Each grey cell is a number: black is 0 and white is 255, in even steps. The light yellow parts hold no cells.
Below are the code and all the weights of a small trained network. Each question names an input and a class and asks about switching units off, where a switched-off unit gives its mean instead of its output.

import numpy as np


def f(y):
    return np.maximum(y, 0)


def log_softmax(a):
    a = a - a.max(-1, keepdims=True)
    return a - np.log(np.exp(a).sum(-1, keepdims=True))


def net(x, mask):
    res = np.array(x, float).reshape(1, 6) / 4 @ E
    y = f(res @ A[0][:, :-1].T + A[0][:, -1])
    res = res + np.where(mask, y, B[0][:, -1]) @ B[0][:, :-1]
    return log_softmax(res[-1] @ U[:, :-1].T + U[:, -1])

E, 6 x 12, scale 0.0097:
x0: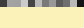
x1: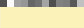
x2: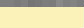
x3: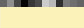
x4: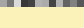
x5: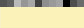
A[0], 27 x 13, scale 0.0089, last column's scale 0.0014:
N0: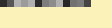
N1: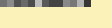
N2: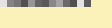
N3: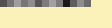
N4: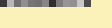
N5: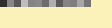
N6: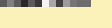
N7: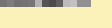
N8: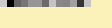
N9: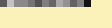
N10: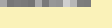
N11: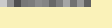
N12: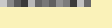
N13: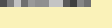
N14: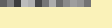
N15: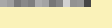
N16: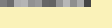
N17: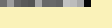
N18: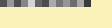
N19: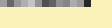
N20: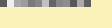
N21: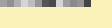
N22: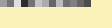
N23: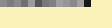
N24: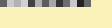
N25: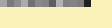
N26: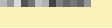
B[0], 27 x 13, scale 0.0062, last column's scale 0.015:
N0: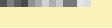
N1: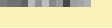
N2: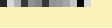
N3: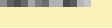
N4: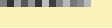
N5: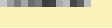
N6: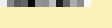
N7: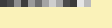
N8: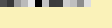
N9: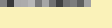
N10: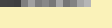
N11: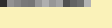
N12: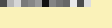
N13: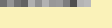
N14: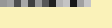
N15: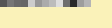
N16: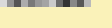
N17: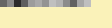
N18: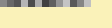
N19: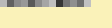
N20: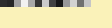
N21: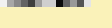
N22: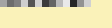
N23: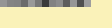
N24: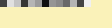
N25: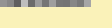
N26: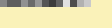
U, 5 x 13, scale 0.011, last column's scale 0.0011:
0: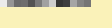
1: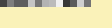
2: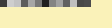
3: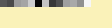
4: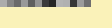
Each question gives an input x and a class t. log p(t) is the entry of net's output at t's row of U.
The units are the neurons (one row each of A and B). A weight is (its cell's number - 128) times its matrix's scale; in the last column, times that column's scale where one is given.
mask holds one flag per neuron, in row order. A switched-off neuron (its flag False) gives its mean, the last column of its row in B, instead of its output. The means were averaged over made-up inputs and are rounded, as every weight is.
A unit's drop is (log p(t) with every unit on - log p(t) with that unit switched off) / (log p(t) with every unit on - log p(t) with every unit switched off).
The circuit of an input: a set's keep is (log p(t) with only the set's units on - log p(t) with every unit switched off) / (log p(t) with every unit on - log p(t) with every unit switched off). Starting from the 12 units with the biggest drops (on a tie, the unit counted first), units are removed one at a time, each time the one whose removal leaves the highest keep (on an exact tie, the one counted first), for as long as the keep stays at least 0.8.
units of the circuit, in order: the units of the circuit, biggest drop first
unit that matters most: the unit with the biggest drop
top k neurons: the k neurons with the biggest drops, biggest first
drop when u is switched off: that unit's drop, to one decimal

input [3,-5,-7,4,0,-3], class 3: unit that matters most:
N8
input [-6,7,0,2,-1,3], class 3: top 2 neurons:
[N20; N24]
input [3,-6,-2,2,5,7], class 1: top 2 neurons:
[N0; N20]
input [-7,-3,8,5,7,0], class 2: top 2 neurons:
[N12; N2]
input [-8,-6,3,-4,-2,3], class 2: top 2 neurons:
[N2; N12]
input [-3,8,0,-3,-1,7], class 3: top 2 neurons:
[N20; N9]
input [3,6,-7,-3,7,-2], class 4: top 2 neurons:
[N22; N8]
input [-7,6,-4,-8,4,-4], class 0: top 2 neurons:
[N21; N16]
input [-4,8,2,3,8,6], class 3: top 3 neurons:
[N20; N9; N14]
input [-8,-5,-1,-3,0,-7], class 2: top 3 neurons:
[N12; N2; N0]
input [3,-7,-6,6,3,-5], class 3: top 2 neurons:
[N8; N21]
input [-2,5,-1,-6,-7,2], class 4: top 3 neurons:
[N14; N18; N6]
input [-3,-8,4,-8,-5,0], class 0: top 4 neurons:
[N21; N19; N16; N20]
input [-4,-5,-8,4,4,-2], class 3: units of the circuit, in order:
[N8]
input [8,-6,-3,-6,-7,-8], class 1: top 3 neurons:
[N7; N10; N12]
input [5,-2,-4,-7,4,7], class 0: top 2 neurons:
[N21; N19]
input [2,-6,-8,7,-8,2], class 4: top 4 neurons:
[N14; N21; N5; N18]
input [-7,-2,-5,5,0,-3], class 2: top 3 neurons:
[N12; N2; N21]
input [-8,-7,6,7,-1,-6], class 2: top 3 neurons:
[N12; N2; N21]
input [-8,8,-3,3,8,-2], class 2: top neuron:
[N12]
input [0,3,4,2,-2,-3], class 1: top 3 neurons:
[N8; N21; N17]
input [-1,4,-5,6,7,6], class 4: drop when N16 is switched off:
0.1
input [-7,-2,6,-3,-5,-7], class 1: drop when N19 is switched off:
0.0
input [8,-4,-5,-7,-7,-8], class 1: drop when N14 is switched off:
0.1
